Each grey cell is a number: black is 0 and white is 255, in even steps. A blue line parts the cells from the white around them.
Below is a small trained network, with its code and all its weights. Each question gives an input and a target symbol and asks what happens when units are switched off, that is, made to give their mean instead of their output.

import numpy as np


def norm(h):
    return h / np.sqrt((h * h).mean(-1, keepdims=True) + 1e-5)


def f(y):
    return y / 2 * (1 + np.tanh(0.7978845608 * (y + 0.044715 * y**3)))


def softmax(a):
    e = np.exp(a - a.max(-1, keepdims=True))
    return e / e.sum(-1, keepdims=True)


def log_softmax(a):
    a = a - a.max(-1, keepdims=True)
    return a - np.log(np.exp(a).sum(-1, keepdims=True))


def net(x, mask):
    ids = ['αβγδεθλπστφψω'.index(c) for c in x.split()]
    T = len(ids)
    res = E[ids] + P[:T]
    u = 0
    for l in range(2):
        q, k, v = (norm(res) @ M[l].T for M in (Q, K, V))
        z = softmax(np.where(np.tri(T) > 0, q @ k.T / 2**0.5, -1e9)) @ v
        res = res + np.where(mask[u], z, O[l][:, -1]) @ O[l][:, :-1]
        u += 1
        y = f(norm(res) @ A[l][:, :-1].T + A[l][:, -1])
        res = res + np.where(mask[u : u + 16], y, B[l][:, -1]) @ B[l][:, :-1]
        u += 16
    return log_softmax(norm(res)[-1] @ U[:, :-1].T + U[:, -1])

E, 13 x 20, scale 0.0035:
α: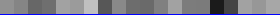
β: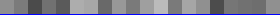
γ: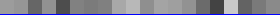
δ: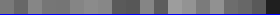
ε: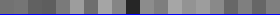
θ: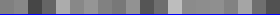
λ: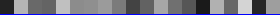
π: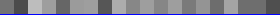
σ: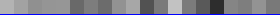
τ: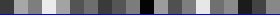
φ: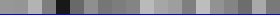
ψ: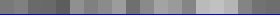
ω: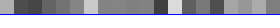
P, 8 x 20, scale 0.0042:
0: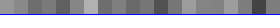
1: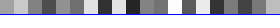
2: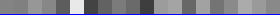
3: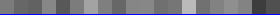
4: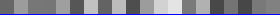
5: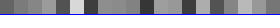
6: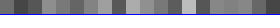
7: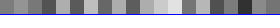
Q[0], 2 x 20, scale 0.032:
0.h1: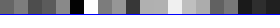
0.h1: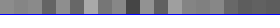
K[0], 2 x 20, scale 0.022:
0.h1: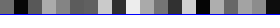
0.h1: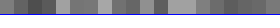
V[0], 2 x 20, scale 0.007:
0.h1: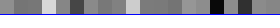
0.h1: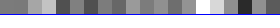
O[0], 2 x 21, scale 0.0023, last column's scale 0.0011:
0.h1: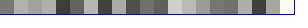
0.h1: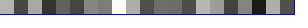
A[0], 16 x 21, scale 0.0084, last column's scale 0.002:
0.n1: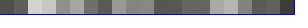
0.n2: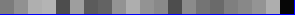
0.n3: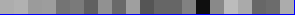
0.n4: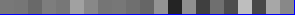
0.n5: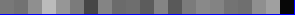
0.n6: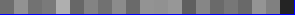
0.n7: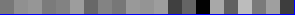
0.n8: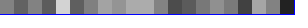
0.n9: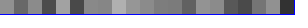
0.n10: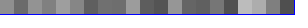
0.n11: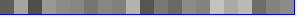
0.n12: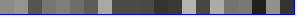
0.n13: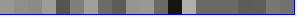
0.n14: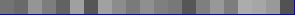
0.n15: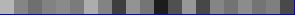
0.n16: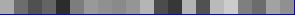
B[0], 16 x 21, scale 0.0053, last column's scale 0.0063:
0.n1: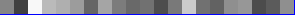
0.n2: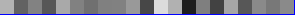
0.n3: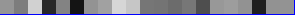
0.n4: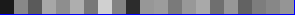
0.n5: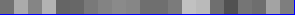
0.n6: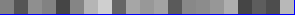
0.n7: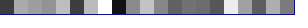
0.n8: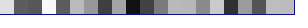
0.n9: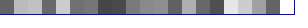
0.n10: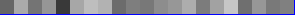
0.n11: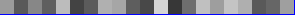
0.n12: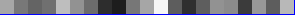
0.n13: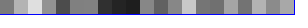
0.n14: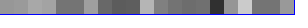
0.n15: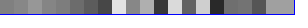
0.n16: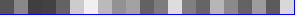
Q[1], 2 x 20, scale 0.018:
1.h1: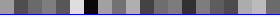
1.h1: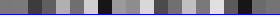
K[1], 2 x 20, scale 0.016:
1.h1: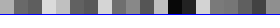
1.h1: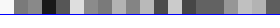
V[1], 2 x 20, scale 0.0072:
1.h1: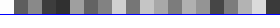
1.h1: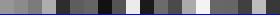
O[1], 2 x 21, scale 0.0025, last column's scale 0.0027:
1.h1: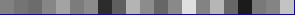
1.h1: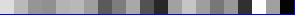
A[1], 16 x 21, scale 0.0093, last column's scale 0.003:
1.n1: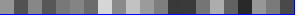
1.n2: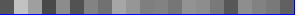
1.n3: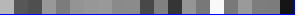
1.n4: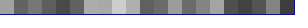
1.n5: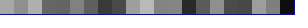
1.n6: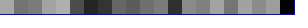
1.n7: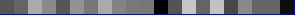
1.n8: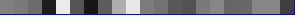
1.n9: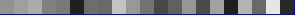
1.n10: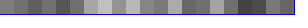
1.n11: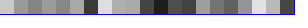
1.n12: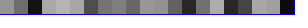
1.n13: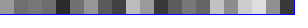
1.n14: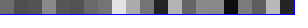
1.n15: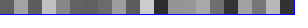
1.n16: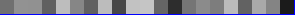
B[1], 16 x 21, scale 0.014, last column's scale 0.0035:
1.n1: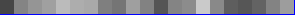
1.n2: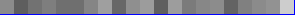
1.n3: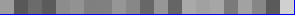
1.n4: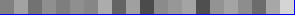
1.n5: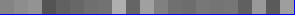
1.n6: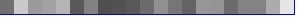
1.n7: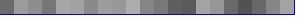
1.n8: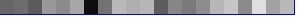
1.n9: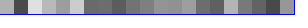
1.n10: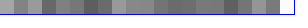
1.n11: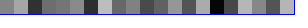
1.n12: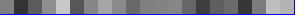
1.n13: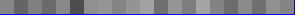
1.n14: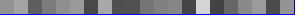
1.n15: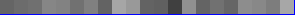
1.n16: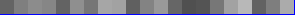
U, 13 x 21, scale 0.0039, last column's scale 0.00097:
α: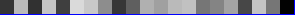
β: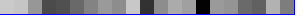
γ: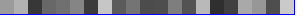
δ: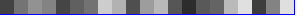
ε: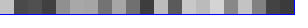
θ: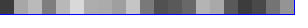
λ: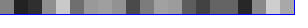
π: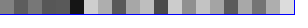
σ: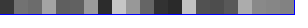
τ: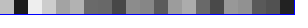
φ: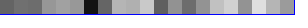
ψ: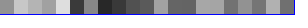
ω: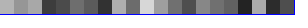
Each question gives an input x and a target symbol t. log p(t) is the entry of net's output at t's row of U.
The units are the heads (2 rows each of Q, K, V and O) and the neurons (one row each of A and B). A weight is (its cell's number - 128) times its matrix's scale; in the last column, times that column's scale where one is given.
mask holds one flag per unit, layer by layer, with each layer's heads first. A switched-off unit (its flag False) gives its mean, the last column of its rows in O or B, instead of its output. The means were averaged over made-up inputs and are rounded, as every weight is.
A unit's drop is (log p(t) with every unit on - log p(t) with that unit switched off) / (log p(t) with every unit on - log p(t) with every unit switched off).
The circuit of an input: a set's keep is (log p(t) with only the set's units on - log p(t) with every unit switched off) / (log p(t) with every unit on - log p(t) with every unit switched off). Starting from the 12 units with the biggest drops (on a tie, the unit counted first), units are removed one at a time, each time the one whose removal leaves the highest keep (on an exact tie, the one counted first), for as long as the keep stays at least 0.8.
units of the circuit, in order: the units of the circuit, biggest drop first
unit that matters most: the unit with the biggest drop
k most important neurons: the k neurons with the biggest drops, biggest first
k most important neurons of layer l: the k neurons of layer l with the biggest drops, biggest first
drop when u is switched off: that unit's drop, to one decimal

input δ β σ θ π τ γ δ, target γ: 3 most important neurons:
(0.n9, 1.n14, 0.n12)
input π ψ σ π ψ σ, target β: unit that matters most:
0.n10
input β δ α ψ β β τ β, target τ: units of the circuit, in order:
(0.h1, 1.n9)
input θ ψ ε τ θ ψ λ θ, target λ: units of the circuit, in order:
(0.h1, 1.n12, 0.n9)
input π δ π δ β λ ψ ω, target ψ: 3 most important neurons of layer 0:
(0.n9, 0.n8, 0.n16)
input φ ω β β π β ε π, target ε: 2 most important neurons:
(0.n8, 0.n6)
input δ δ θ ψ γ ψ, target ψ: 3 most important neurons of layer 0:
(0.n16, 0.n14, 0.n11)
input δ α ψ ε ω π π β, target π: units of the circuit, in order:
(0.h1, 1.n2, 0.n8)
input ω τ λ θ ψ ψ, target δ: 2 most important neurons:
(0.n11, 0.n4)
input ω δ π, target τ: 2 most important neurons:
(0.n1, 0.n2)
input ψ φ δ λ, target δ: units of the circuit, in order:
(1.n16, 0.h1)
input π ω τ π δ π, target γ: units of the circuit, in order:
(1.h1, 1.n11)
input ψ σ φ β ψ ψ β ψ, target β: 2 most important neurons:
(0.n9, 1.n4)
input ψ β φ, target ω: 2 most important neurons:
(1.n5, 0.n2)
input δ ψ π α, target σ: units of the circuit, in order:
(0.n15, 1.n15)
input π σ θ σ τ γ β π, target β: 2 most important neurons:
(0.n9, 1.n4)
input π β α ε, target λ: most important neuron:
(1.n12)
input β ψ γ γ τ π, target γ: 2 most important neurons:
(1.n11, 0.n9)
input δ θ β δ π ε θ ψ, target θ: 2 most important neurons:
(0.n6, 0.n9)
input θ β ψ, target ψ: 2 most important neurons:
(0.n16, 1.n6)
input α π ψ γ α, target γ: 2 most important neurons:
(0.n9, 1.n14)
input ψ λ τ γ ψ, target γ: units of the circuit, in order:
(0.n9, 0.h1, 1.n14, 0.n12)
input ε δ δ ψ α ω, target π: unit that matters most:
1.n13
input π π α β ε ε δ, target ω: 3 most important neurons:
(0.n12, 0.n13, 1.n5)
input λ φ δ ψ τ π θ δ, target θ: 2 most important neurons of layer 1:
(1.n1, 1.n10)
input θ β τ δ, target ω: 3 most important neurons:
(0.n12, 1.n5, 0.n13)
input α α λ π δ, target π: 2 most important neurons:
(1.n2, 0.n9)
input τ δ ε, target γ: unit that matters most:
1.h1
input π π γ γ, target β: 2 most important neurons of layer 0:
(0.n9, 0.n16)
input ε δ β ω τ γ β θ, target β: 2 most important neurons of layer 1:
(1.n4, 1.n10)
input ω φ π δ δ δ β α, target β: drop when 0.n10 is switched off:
0.0
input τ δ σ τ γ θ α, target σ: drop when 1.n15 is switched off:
0.5
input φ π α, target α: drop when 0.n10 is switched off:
1.3
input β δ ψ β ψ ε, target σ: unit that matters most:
1.n15
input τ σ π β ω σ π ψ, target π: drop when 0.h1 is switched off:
1.3
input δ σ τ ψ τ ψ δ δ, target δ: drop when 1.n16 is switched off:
0.6
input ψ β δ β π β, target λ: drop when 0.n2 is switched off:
0.1
